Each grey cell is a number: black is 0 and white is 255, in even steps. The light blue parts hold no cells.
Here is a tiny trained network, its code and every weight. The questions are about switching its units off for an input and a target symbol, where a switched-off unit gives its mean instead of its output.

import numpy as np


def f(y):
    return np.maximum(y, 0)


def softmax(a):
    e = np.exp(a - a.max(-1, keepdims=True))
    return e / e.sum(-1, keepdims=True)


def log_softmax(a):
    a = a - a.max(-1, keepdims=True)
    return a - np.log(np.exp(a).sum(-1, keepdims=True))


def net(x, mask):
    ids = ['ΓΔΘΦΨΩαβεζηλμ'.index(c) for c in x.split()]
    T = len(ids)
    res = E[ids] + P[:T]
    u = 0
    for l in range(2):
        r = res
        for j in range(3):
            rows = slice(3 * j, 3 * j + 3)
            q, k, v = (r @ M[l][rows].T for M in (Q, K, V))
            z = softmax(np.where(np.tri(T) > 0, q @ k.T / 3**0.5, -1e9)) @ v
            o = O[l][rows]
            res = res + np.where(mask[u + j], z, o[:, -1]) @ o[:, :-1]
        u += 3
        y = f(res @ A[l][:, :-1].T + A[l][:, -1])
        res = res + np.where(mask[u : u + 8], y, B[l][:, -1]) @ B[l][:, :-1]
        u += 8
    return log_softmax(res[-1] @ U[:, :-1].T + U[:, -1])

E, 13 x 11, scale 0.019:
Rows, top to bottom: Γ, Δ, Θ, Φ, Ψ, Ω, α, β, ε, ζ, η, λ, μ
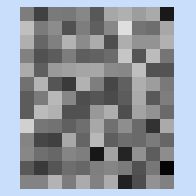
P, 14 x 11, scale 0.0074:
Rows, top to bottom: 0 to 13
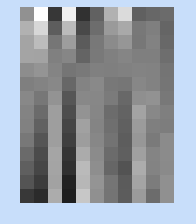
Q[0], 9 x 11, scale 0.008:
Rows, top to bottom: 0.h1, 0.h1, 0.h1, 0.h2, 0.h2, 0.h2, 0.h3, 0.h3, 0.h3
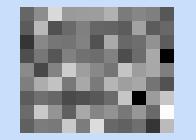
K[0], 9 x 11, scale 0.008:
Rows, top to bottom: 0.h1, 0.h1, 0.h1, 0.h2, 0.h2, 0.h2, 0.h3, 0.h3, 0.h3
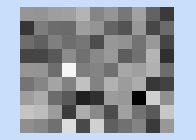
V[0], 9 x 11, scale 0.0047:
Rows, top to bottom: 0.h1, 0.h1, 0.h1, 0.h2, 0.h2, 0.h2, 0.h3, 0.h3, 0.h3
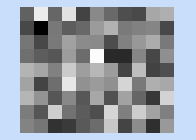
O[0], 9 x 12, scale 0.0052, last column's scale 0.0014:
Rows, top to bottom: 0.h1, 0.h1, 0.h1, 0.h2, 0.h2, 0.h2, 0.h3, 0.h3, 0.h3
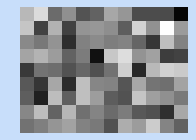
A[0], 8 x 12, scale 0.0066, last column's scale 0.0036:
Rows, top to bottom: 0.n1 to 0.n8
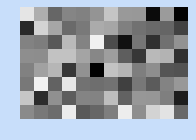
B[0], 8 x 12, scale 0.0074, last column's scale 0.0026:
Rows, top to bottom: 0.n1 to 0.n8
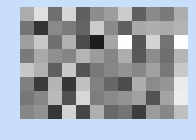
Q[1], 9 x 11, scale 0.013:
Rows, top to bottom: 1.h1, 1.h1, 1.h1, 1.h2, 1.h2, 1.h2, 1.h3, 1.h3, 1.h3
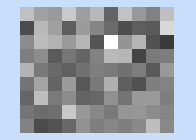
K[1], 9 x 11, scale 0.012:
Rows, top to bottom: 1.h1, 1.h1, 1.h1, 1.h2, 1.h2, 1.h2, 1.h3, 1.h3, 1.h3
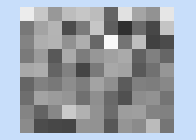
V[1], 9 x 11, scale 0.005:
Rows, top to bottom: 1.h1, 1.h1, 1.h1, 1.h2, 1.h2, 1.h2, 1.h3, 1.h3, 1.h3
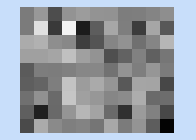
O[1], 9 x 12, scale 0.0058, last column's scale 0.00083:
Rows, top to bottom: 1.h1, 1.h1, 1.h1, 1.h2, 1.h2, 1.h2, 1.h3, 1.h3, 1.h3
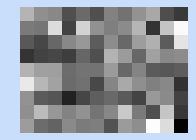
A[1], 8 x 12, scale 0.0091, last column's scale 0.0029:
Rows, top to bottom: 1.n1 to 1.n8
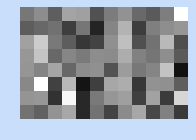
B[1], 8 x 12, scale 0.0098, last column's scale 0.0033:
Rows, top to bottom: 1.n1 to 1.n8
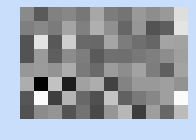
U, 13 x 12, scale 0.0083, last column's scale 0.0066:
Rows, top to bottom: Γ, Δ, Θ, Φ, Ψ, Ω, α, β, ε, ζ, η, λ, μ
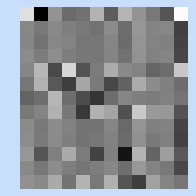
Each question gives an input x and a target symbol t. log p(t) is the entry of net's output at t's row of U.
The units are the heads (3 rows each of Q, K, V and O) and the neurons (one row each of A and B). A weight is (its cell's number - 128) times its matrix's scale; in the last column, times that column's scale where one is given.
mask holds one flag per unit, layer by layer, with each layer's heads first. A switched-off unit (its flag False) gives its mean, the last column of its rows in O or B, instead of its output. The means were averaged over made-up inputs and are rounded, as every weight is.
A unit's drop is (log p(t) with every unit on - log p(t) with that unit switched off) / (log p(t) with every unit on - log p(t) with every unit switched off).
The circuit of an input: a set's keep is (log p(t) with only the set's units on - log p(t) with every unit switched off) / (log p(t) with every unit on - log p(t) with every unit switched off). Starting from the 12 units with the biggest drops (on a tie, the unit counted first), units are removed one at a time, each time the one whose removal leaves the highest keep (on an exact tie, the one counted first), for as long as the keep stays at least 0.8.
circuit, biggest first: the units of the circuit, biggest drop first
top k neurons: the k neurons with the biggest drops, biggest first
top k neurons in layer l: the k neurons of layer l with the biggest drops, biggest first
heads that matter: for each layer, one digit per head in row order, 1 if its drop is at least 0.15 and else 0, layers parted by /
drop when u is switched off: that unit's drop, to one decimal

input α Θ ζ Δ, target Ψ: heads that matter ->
100 / 000
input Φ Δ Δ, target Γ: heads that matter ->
000 / 000
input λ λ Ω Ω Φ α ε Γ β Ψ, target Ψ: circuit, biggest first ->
0.h3; 0.n3; 0.n1
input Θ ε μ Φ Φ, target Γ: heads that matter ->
110 / 100
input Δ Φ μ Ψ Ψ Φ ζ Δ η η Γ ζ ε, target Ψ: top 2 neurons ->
1.n3; 0.n3
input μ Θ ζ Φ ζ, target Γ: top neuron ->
0.n5
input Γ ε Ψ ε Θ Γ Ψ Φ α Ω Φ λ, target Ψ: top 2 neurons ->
1.n7; 1.n2
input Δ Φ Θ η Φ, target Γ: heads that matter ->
000 / 100
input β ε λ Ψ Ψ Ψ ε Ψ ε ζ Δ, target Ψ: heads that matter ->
011 / 000
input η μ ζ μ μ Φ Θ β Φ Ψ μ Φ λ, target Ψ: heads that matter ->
000 / 100
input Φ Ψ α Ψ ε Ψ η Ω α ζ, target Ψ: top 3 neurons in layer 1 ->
1.n7; 1.n3; 1.n2
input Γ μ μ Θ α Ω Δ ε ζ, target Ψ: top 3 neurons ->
1.n7; 0.n3; 1.n2
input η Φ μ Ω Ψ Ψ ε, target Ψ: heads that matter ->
000 / 000
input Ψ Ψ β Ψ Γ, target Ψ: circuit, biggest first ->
0.h3
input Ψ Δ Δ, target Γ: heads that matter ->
010 / 000
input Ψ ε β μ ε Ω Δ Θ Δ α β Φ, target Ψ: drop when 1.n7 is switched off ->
0.5
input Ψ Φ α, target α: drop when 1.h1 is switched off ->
0.0
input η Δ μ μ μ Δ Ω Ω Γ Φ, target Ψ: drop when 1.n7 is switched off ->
0.6
